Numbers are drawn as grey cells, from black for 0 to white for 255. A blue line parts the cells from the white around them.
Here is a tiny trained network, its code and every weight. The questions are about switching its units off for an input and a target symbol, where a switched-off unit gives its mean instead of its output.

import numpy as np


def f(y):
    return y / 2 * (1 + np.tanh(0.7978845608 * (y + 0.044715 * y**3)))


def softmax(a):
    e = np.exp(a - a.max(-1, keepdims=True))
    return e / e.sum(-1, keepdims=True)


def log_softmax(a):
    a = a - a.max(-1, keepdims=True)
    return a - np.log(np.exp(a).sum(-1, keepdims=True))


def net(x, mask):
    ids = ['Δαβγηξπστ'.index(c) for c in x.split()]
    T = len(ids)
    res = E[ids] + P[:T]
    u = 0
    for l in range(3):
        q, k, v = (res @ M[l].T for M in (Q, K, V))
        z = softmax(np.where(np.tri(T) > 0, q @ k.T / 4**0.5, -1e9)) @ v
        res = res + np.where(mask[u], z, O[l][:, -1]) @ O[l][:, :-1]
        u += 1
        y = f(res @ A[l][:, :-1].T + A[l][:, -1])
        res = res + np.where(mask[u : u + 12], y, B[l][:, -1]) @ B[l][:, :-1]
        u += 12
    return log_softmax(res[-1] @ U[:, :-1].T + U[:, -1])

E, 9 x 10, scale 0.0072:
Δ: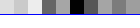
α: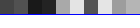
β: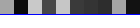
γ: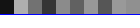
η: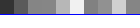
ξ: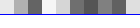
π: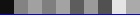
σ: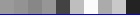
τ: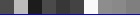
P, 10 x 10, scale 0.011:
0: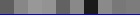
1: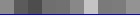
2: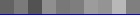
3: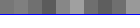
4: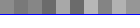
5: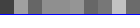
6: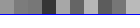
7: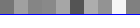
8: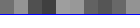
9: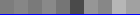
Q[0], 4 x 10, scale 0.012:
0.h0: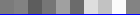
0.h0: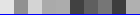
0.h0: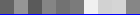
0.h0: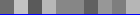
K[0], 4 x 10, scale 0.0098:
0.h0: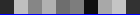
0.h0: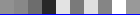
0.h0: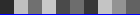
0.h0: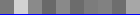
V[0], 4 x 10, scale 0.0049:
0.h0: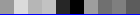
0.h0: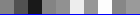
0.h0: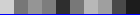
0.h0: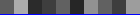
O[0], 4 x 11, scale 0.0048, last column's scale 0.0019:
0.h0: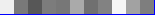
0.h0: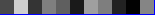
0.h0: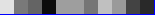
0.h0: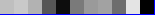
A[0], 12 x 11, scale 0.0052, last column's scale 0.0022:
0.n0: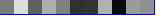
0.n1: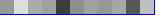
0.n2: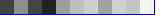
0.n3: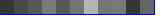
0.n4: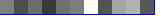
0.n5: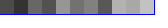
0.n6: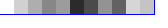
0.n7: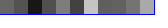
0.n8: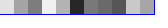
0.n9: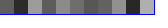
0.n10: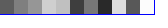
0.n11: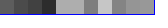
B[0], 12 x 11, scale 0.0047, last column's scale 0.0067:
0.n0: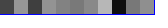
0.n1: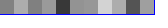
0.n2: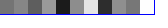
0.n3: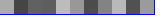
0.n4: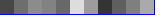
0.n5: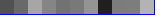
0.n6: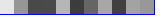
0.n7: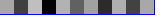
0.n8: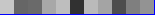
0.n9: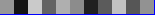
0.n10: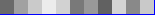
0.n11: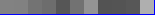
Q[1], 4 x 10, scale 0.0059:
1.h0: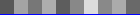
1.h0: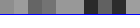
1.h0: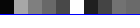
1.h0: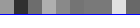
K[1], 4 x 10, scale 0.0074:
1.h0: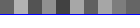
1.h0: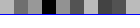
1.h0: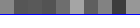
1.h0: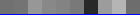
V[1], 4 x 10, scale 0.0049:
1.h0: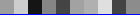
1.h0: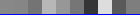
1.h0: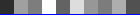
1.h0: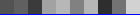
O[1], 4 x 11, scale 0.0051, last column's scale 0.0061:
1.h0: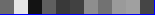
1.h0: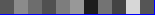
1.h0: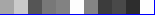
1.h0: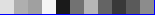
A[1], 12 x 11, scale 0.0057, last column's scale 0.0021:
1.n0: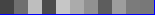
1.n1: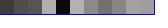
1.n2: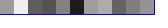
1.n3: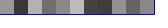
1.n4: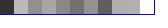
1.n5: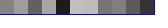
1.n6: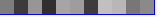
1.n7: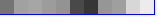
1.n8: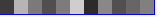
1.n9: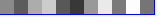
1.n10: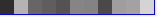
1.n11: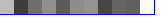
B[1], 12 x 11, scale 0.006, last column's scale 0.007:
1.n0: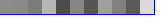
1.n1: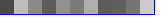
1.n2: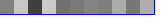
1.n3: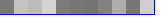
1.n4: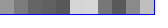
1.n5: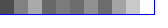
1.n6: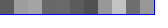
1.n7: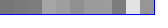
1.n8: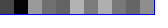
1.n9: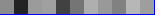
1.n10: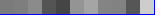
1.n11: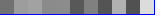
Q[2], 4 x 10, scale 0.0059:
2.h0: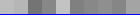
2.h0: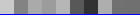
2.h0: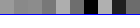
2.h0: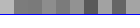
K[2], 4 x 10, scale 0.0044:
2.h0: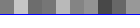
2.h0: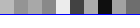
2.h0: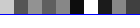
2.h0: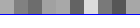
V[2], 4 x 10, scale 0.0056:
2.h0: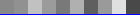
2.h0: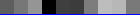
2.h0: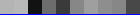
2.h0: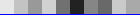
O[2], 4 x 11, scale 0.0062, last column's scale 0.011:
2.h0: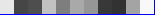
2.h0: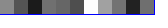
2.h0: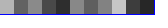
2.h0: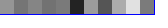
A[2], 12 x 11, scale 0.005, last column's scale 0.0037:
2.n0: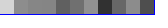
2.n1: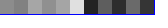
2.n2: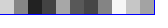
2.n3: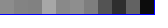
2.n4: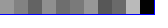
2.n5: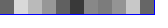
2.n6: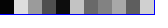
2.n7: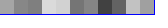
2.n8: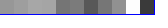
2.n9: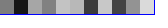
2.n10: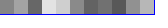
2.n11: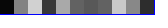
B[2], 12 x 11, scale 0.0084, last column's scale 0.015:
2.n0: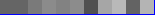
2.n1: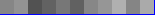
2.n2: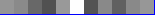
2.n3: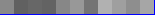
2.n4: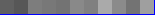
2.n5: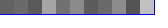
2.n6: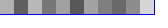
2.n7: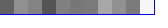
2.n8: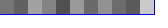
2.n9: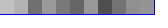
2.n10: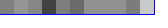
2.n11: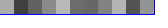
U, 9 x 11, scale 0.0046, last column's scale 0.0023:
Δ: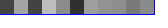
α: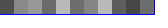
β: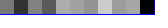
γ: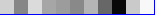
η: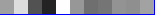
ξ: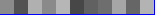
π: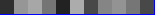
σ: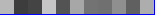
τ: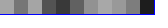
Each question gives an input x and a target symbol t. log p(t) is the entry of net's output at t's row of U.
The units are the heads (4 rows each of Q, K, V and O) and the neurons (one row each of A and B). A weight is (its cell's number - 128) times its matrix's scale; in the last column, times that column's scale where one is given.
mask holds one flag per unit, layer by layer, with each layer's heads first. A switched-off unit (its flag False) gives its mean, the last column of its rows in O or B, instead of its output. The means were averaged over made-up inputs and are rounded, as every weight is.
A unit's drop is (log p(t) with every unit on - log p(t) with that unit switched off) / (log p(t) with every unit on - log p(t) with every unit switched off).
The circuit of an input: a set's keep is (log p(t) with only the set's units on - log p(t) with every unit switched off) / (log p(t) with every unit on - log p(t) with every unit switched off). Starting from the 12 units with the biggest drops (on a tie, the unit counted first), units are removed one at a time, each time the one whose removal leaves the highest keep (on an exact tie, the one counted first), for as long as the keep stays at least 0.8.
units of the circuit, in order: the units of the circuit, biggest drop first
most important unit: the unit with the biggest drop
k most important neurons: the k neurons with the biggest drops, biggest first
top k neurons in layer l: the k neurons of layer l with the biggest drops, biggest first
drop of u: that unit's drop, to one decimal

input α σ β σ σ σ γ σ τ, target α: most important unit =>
2.h0
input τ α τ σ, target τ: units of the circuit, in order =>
2.h0, 0.h0, 1.h0, 0.n10
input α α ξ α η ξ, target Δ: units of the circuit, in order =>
0.h0, 1.h0, 0.n0
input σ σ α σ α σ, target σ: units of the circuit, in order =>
2.h0, 0.h0, 2.n7, 2.n10
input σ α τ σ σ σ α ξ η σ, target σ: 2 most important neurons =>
2.n7, 1.n6
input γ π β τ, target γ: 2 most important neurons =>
2.n6, 2.n7
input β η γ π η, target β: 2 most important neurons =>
2.n7, 2.n3
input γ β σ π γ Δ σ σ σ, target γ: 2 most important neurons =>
2.n6, 2.n7
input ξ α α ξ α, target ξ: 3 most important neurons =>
2.n11, 0.n8, 2.n6
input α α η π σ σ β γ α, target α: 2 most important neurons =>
0.n0, 1.n8
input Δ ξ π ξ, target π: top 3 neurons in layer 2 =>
2.n8, 2.n6, 2.n5
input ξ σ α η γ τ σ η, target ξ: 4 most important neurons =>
2.n11, 0.n8, 2.n6, 0.n6
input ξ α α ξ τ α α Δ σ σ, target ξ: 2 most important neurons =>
2.n11, 0.n8
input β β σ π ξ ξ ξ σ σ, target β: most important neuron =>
2.n7
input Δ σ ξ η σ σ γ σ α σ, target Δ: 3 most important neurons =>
0.n2, 0.n6, 1.n6
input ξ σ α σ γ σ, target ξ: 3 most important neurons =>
2.n11, 2.n6, 0.n8
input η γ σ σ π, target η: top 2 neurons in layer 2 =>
2.n1, 2.n10
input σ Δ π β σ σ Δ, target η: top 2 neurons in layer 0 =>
0.n6, 0.n10
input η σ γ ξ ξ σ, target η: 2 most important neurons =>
2.n1, 2.n10
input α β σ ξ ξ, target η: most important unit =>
2.n2
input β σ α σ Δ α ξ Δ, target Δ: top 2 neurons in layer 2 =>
2.n5, 2.n6
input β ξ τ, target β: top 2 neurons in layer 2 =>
2.n7, 2.n3
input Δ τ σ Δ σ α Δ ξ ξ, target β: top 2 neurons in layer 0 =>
0.n6, 0.n2
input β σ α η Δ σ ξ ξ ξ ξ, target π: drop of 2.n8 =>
0.4
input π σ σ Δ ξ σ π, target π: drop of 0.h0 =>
0.4
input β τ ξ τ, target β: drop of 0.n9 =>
0.3
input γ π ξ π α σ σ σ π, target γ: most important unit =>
0.h0
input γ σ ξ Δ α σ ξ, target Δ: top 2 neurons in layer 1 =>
1.n9, 1.n2
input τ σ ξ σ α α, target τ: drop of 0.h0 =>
0.5
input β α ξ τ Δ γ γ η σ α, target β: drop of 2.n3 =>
0.3
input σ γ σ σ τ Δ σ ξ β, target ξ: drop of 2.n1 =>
0.0
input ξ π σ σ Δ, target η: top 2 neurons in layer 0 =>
0.n6, 0.n1
